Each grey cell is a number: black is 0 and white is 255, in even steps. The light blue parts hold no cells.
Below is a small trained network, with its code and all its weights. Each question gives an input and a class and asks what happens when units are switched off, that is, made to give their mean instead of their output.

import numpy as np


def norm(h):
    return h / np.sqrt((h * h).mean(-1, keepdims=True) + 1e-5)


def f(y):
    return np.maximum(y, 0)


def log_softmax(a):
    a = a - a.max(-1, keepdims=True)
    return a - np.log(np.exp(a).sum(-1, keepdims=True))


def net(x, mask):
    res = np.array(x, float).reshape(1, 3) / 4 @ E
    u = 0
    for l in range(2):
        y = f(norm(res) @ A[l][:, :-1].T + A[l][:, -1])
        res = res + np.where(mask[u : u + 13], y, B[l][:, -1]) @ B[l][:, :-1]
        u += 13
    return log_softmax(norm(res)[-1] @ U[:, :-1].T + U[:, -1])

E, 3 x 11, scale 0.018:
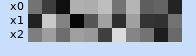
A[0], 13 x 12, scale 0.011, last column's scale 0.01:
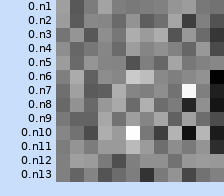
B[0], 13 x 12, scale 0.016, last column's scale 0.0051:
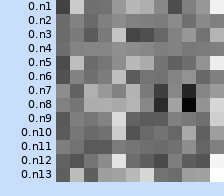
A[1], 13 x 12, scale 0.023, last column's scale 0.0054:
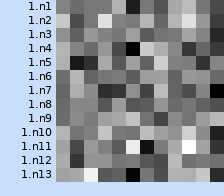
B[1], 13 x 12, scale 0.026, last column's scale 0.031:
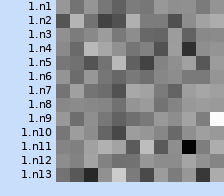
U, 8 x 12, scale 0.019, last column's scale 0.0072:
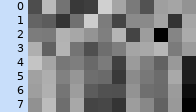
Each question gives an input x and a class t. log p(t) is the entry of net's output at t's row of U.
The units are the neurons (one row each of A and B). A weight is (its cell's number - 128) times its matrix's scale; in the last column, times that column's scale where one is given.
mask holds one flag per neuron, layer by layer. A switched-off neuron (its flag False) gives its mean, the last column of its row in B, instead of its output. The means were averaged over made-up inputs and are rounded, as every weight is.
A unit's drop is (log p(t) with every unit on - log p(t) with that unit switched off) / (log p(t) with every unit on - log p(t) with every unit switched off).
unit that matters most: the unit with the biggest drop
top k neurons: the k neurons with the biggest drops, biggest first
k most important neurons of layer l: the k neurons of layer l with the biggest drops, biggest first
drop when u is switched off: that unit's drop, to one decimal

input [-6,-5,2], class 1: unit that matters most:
1.n13
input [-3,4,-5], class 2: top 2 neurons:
1.n11, 0.n1
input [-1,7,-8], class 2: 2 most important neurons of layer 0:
0.n1, 0.n5
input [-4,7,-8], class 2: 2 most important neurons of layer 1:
1.n11, 1.n2
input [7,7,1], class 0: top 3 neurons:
1.n7, 1.n13, 0.n12
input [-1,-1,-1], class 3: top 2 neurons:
1.n2, 1.n13
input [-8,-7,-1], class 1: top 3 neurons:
1.n13, 0.n13, 1.n7
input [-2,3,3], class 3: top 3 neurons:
1.n11, 1.n2, 1.n13
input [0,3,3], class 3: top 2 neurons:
1.n11, 1.n2
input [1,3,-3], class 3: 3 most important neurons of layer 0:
0.n13, 0.n1, 0.n5
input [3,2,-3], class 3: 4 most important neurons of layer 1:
1.n13, 1.n2, 1.n5, 1.n9
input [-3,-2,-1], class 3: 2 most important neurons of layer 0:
0.n5, 0.n12
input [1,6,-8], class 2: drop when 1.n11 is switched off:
1.0
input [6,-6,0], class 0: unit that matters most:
1.n2
